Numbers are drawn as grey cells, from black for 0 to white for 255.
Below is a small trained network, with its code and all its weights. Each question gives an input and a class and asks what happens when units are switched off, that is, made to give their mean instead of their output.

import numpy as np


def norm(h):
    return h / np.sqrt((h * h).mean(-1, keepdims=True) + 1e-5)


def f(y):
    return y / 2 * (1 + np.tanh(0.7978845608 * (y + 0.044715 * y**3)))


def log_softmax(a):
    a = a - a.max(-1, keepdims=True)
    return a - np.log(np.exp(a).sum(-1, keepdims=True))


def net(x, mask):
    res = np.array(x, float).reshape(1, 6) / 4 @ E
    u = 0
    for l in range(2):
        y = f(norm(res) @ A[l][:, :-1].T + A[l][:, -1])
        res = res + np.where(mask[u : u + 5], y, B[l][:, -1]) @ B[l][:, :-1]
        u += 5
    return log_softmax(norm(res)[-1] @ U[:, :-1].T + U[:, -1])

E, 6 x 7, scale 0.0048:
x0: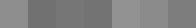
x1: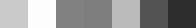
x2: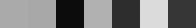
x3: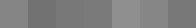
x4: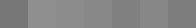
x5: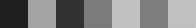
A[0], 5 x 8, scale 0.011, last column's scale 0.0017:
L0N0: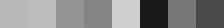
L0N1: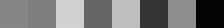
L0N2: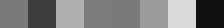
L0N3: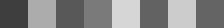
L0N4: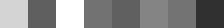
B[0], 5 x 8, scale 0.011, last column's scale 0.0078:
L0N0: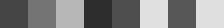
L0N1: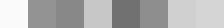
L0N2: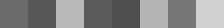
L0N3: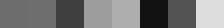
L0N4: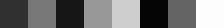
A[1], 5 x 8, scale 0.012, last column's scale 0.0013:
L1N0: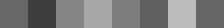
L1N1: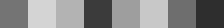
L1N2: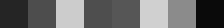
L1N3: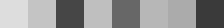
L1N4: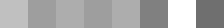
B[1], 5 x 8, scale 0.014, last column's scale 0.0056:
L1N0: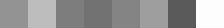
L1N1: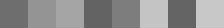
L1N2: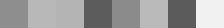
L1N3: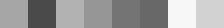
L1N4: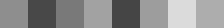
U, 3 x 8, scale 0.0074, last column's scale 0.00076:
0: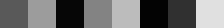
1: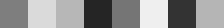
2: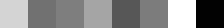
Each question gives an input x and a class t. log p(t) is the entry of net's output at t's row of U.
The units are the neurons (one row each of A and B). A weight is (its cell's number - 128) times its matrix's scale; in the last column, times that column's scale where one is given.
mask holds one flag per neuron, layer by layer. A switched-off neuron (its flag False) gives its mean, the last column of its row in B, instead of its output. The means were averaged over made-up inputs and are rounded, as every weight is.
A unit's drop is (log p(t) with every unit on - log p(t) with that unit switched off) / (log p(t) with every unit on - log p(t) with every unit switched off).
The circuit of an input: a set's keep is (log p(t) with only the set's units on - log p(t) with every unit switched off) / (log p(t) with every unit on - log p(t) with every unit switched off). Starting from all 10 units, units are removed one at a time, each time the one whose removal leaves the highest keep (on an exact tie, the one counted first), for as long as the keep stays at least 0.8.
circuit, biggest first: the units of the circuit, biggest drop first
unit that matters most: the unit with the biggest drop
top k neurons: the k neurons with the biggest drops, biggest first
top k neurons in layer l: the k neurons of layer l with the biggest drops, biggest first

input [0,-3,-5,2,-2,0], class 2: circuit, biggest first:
L0N1
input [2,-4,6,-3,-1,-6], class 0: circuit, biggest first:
L0N1, L0N0
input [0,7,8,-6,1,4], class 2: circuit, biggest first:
L1N3, L0N4
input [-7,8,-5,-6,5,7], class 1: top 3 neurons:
L0N0, L0N4, L1N1
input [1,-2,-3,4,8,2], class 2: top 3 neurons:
L0N1, L0N4, L0N0
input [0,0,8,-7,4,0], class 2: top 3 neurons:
L0N0, L0N4, L1N3
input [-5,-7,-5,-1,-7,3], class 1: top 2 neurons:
L0N2, L0N4
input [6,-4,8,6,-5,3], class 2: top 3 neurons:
L0N0, L0N4, L0N2
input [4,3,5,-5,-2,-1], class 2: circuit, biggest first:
L0N4, L1N3
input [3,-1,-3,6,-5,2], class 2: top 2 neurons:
L0N1, L0N4
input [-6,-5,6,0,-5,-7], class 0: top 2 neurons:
L0N1, L0N0
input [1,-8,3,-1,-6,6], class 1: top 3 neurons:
L0N4, L0N2, L1N2
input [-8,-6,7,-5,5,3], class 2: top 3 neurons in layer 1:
L1N3, L1N1, L1N0
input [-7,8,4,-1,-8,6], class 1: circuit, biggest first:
L0N4
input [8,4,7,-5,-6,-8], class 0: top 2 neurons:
L0N1, L0N4
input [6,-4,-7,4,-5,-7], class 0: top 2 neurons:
L0N4, L1N3
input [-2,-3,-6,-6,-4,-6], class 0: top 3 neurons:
L0N4, L1N3, L1N0
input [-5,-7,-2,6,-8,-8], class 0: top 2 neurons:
L0N4, L0N0
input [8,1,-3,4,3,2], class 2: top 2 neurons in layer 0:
L0N1, L0N4
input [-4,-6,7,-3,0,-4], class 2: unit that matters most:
L0N0
